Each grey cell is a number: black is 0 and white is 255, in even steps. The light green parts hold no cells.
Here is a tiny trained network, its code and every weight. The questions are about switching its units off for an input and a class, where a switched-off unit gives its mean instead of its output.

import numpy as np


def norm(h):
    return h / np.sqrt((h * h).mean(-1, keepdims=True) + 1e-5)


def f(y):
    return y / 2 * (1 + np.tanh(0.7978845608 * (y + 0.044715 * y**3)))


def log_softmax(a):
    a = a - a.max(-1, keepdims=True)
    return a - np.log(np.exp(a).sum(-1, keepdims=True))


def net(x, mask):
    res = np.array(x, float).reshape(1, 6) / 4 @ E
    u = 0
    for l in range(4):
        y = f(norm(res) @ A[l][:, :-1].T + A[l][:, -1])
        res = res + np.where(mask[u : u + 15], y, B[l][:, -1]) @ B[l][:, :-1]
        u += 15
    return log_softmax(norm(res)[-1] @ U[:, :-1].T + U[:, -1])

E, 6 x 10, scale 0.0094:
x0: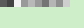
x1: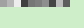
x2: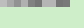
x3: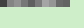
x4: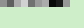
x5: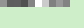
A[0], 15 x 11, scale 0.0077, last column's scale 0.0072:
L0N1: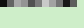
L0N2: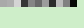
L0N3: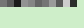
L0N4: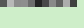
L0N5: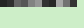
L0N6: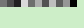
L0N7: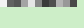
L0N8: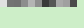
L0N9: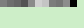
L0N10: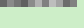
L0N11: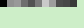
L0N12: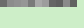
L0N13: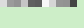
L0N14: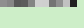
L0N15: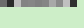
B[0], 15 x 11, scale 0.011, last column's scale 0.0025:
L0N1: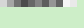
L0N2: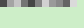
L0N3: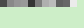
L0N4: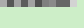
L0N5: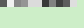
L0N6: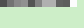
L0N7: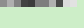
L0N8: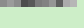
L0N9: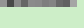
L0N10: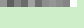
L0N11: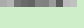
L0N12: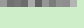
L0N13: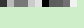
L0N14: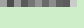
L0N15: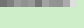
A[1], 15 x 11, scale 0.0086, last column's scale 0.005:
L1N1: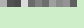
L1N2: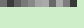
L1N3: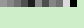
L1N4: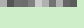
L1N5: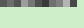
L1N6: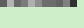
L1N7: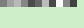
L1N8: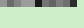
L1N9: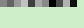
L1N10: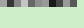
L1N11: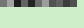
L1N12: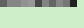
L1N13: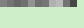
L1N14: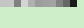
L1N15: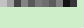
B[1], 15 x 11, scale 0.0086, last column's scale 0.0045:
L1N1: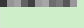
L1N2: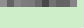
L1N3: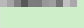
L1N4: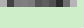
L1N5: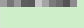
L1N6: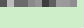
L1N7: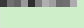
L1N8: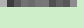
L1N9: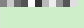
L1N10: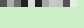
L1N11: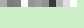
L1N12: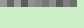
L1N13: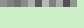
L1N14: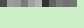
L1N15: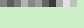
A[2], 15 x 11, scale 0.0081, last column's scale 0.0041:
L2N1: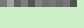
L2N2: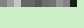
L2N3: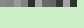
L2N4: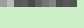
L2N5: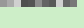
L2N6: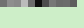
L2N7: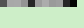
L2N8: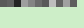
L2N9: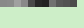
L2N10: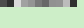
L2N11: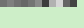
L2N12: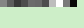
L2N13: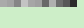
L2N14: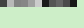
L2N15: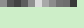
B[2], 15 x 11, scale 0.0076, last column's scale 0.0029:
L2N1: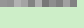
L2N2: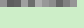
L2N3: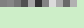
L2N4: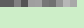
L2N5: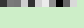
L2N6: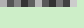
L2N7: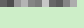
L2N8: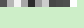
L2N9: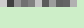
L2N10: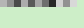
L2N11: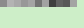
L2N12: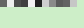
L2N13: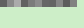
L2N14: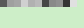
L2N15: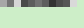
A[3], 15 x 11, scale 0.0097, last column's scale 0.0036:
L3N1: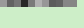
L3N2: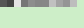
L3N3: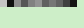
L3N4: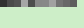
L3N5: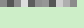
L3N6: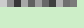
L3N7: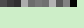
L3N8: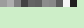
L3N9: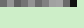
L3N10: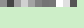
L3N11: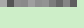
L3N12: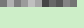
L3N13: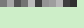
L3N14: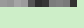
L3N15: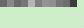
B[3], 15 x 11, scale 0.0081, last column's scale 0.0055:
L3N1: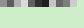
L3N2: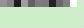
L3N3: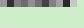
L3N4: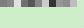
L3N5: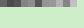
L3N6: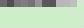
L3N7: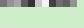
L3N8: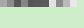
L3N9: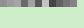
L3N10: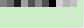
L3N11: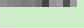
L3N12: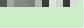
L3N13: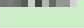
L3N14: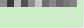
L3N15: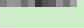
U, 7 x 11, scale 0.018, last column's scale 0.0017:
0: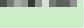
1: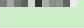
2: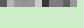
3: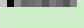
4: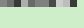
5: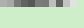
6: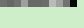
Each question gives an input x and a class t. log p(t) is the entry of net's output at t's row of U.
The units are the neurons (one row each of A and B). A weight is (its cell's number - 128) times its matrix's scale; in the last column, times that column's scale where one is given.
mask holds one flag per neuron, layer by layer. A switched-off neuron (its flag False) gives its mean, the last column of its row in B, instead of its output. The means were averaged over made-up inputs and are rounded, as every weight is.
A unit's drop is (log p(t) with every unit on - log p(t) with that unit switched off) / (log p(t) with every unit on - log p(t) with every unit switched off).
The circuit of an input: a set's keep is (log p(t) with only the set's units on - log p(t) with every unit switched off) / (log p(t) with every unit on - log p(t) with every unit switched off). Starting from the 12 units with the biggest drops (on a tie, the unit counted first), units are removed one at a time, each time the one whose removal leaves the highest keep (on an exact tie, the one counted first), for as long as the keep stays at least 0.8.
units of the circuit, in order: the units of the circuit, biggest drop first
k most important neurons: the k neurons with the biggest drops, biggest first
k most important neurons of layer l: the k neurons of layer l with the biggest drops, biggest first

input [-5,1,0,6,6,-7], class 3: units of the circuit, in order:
[L2N6; L2N9]
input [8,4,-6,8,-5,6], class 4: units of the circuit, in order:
[L3N2]
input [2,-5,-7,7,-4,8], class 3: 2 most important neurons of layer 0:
[L0N13; L0N10]
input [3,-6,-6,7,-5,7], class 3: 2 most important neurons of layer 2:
[L2N15; L2N5]
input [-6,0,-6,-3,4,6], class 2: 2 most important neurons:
[L0N5; L3N12]
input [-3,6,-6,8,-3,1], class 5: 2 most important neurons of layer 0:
[L0N1; L0N11]
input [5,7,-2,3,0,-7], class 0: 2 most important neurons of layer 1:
[L1N7; L1N4]
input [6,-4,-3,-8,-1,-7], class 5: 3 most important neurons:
[L0N7; L0N8; L1N3]
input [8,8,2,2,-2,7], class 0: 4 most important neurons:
[L0N2; L2N5; L1N11; L1N7]
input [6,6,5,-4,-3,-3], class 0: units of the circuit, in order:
[L2N5; L0N2]
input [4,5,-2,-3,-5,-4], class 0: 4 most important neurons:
[L0N2; L2N5; L1N10; L1N9]
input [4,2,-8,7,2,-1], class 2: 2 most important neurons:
[L0N5; L2N14]
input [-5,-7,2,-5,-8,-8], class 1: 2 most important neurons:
[L2N12; L1N13]
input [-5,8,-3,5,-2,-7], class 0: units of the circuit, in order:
[L2N5]
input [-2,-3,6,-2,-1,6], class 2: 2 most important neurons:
[L0N13; L2N14]
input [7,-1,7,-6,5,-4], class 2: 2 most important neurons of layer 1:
[L1N11; L1N14]
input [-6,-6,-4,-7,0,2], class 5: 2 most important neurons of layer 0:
[L0N7; L0N8]
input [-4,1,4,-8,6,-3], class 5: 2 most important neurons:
[L0N7; L0N8]
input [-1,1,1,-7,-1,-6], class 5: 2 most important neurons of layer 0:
[L0N7; L0N8]
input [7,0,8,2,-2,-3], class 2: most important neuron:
[L0N13]
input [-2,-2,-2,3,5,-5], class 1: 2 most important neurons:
[L1N10; L1N9]
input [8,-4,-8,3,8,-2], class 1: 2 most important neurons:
[L1N9; L1N10]
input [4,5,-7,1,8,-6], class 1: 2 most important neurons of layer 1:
[L1N9; L1N10]
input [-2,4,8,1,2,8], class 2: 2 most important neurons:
[L0N13; L2N14]
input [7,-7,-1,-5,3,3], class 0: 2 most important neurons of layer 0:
[L0N6; L0N3]
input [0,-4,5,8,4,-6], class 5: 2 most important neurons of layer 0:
[L0N1; L0N11]
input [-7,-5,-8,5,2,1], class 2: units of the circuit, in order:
[L0N5]
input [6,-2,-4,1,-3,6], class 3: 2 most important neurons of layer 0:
[L0N14; L0N9]
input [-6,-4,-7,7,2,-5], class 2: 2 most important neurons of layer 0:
[L0N5; L0N7]
